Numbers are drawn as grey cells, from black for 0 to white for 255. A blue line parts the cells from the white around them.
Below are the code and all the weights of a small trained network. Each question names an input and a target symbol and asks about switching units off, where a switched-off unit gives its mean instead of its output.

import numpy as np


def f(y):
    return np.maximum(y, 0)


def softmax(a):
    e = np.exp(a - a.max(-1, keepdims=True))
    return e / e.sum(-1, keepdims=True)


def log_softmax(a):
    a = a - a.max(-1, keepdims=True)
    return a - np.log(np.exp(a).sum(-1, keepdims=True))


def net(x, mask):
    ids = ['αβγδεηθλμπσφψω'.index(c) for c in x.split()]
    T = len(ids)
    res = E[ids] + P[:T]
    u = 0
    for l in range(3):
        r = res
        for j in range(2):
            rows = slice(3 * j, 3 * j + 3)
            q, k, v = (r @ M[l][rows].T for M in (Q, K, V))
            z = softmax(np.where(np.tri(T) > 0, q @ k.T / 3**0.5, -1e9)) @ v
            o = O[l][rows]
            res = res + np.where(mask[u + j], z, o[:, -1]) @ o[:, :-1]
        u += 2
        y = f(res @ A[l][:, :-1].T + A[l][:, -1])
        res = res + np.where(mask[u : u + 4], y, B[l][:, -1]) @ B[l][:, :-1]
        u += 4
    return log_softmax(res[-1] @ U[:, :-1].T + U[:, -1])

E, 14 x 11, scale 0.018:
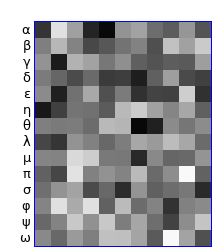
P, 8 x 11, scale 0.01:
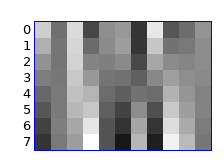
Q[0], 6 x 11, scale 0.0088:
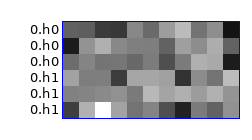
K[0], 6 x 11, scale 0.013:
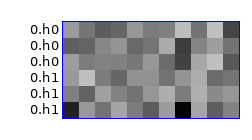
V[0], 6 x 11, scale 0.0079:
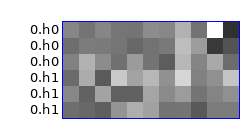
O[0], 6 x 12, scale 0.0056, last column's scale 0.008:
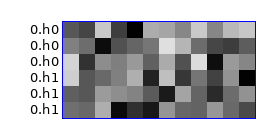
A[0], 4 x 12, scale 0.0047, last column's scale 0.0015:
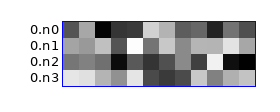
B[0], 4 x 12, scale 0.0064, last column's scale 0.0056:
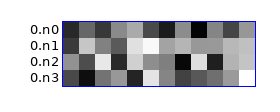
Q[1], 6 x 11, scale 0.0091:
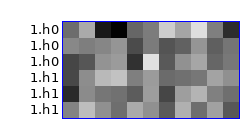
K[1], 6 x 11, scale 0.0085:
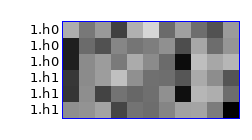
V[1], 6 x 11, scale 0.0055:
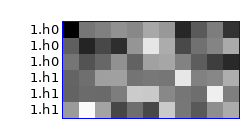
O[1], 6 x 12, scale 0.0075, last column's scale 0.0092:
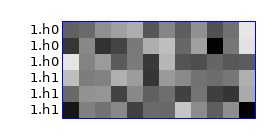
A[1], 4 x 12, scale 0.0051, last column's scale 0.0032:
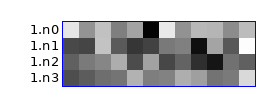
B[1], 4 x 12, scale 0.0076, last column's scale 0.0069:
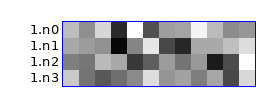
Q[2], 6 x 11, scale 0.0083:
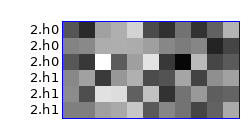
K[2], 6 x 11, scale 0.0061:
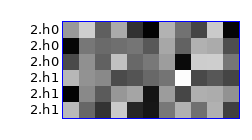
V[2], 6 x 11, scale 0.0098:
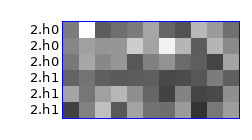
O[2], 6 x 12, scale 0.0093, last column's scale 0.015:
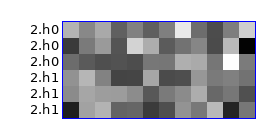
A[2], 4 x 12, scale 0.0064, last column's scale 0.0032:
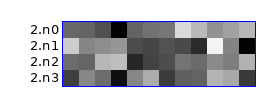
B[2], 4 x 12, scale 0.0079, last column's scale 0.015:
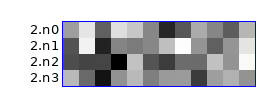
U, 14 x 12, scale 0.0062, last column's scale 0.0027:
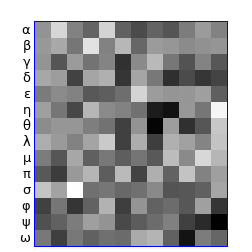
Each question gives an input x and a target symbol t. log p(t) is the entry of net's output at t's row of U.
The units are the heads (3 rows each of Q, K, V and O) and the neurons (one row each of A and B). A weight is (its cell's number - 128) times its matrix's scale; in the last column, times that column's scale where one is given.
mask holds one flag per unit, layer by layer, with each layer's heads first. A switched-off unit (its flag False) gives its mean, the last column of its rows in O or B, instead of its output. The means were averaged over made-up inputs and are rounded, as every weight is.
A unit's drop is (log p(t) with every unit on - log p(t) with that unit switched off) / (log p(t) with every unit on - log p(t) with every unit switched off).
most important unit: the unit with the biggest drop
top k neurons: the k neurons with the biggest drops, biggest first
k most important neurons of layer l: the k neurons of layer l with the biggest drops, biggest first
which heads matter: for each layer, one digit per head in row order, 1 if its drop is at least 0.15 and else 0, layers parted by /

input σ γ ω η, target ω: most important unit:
2.h1
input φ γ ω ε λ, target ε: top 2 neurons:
0.n2; 1.n1
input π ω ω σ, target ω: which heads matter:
00 / 10 / 11
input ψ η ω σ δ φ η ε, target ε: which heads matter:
10 / 00 / 10
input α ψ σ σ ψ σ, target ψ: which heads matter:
10 / 10 / 01
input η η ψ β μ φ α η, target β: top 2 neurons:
2.n0; 0.n3
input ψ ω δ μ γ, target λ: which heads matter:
00 / 11 / 11
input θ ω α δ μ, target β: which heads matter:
01 / 11 / 01
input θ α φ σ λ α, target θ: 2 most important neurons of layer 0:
0.n3; 0.n1
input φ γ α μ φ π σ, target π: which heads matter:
11 / 00 / 01
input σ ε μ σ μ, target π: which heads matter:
01 / 01 / 00
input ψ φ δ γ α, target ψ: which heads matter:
10 / 00 / 01
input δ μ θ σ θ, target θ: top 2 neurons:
0.n3; 1.n2
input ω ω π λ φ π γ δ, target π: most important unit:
0.h0
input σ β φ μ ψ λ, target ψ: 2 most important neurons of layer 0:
0.n1; 0.n3
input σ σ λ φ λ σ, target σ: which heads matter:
01 / 10 / 10
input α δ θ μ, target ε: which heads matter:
01 / 10 / 10
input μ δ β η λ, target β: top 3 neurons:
2.n0; 0.n3; 2.n2
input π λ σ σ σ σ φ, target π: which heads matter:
00 / 01 / 00
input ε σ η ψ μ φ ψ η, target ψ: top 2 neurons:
0.n1; 0.n3
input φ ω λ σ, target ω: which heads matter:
10 / 10 / 11
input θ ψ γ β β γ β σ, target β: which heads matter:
01 / 01 / 10
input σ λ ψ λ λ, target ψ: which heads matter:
10 / 00 / 01
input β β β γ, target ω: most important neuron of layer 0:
0.n3
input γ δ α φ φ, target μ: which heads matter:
00 / 00 / 10
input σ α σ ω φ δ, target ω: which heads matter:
00 / 10 / 11
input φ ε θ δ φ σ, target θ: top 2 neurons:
0.n3; 2.n1
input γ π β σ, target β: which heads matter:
01 / 10 / 10
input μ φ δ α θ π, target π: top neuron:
1.n2
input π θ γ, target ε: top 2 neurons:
1.n1; 2.n1
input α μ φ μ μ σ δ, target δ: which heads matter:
10 / 10 / 10
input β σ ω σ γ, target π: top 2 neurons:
0.n3; 0.n2
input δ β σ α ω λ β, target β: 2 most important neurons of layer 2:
2.n0; 2.n2
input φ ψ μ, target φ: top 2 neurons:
0.n3; 2.n2
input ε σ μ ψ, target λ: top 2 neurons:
0.n1; 1.n2
